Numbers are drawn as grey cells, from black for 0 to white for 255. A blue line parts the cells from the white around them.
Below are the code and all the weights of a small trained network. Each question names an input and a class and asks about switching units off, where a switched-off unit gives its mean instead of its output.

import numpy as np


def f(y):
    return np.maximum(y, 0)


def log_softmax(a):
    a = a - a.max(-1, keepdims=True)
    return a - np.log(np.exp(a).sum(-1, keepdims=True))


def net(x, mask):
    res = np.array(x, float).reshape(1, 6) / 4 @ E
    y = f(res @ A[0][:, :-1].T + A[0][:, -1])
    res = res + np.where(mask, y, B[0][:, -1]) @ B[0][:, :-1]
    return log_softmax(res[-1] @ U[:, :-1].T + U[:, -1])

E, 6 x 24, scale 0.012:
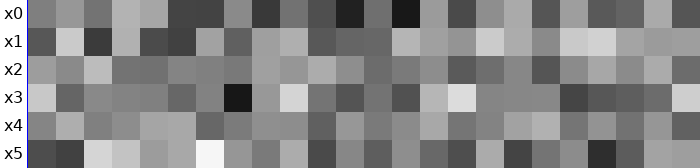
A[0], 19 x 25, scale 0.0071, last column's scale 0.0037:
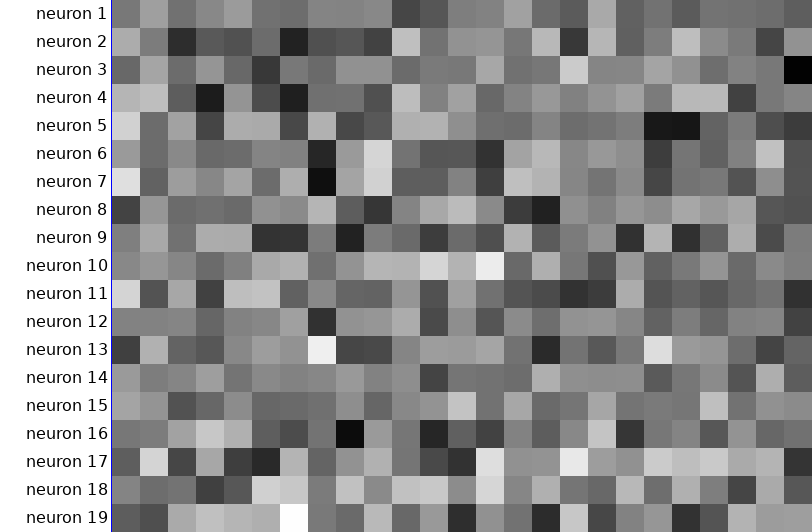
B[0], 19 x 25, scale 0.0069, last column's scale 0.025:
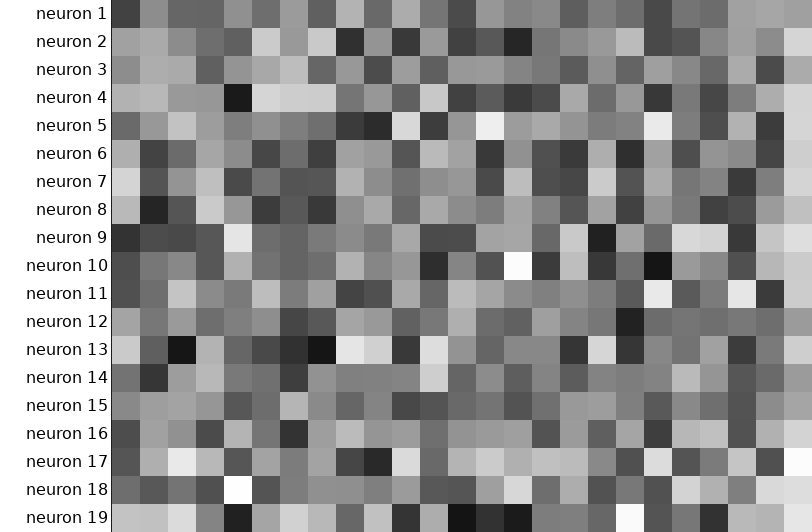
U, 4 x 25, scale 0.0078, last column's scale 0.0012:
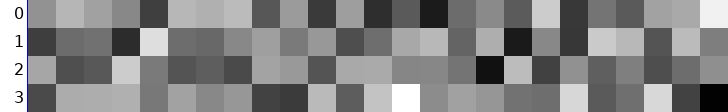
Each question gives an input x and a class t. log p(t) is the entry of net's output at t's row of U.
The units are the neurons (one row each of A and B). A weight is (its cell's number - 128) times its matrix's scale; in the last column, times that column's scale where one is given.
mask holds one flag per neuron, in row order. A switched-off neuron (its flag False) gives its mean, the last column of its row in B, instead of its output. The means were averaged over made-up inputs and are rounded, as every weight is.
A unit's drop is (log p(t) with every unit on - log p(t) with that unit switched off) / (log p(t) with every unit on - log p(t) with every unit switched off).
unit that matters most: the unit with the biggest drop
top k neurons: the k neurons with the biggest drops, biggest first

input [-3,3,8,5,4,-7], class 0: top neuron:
[neuron 4]
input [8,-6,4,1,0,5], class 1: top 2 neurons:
[neuron 9; neuron 16]
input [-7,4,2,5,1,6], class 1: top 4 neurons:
[neuron 18; neuron 10; neuron 4; neuron 2]
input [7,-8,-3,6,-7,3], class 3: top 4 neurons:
[neuron 5; neuron 11; neuron 18; neuron 10]
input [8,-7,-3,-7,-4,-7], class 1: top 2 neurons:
[neuron 9; neuron 19]
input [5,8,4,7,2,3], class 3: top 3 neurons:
[neuron 17; neuron 13; neuron 8]
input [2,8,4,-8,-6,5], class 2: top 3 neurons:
[neuron 13; neuron 8; neuron 5]
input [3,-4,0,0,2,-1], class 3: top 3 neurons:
[neuron 18; neuron 10; neuron 5]
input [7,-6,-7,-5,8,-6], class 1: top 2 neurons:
[neuron 9; neuron 19]
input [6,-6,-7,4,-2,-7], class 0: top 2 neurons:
[neuron 4; neuron 2]
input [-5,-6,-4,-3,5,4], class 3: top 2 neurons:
[neuron 5; neuron 11]
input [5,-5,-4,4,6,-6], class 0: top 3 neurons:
[neuron 4; neuron 2; neuron 17]
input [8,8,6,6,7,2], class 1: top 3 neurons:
[neuron 9; neuron 16; neuron 5]
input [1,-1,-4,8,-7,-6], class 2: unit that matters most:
neuron 6
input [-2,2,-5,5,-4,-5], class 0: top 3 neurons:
[neuron 4; neuron 2; neuron 13]
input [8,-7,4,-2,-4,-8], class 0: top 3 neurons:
[neuron 2; neuron 4; neuron 18]
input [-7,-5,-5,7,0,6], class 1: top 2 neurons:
[neuron 18; neuron 10]
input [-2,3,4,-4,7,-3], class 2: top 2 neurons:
[neuron 19; neuron 13]
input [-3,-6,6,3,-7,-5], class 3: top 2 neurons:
[neuron 5; neuron 19]
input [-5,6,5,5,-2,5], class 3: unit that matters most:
neuron 17
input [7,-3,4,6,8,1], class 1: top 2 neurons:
[neuron 9; neuron 16]
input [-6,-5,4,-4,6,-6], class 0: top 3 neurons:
[neuron 4; neuron 2; neuron 9]
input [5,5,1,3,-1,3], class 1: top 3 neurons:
[neuron 9; neuron 16; neuron 5]
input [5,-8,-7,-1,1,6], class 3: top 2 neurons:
[neuron 5; neuron 11]
